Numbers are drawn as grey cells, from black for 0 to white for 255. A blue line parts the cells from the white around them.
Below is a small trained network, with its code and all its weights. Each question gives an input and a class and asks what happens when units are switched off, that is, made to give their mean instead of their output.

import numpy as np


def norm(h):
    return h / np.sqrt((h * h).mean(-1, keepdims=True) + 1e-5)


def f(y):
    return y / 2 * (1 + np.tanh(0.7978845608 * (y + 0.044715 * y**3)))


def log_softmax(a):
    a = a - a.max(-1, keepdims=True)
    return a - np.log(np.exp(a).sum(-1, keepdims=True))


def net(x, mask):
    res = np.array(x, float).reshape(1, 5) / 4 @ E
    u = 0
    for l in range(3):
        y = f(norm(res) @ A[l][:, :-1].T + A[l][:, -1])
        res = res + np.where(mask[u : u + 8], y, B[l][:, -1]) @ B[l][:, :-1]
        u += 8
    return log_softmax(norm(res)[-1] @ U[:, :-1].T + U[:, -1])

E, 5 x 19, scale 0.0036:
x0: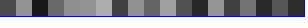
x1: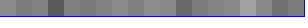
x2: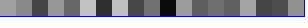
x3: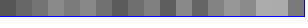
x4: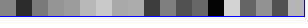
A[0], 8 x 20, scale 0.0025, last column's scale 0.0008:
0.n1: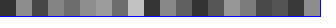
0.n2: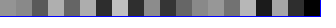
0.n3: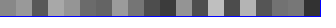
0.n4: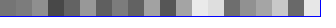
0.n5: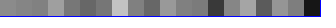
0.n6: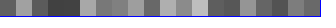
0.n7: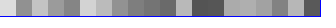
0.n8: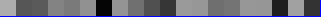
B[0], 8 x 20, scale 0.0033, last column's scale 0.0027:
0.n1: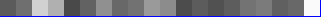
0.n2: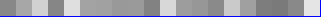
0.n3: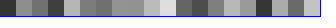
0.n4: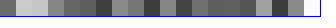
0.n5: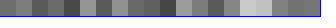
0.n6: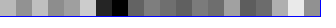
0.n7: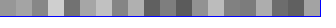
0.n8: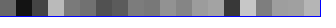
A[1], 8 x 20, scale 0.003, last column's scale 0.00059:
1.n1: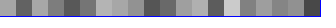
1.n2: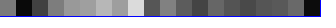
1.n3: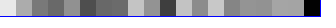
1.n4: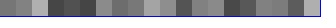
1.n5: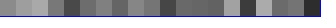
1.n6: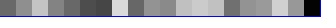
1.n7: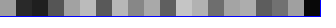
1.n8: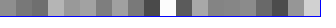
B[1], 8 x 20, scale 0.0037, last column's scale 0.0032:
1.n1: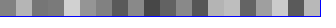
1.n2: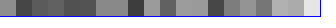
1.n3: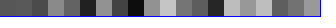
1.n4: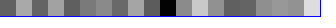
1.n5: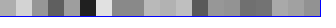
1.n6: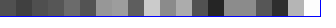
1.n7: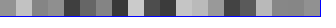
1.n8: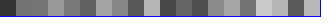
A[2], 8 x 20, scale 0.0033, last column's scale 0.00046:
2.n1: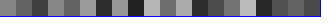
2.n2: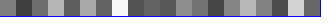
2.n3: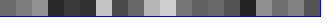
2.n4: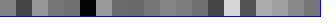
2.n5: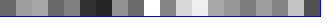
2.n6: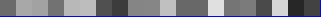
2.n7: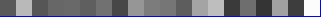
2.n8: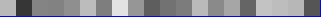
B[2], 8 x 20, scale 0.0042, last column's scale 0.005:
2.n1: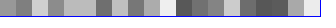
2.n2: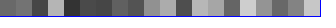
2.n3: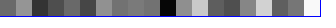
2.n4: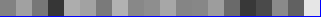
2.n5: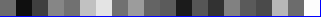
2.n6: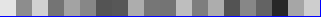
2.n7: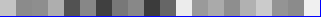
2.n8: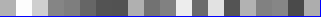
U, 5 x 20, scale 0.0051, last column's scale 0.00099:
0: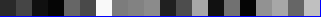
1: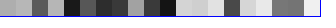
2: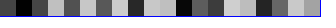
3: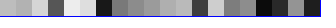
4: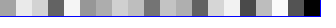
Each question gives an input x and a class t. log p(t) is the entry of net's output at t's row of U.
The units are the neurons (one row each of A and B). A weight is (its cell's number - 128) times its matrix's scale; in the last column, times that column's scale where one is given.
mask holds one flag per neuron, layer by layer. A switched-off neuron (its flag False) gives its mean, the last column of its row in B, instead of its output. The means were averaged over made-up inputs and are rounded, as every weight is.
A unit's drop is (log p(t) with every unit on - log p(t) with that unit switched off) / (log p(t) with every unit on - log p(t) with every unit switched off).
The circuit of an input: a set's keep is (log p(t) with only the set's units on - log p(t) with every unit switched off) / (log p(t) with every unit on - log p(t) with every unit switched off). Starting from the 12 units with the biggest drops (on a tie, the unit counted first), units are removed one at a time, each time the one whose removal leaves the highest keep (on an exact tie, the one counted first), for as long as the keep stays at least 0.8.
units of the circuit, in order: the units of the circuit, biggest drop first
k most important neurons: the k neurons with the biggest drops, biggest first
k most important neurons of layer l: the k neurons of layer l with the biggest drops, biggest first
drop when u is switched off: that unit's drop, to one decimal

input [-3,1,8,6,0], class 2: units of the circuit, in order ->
[2.n7]
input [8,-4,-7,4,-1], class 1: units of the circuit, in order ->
[2.n7, 2.n5]
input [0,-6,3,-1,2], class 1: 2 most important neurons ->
[1.n7, 1.n6]
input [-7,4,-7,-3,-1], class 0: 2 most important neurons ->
[1.n6, 2.n5]
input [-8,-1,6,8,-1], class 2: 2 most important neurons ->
[1.n6, 2.n5]
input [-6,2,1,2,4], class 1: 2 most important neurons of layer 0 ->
[0.n8, 0.n2]
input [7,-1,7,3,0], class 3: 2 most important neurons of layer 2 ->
[2.n5, 2.n6]
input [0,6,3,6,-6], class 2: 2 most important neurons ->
[1.n6, 2.n5]
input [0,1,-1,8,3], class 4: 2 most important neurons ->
[1.n6, 2.n5]
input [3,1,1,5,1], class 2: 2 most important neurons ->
[0.n4, 2.n1]
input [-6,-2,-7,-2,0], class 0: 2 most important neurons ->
[1.n6, 2.n5]
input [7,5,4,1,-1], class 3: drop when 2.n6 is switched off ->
0.1
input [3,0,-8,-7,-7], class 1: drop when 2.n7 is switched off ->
0.1
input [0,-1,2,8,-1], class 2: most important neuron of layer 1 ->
[1.n1]
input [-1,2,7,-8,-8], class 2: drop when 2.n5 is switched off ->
0.2
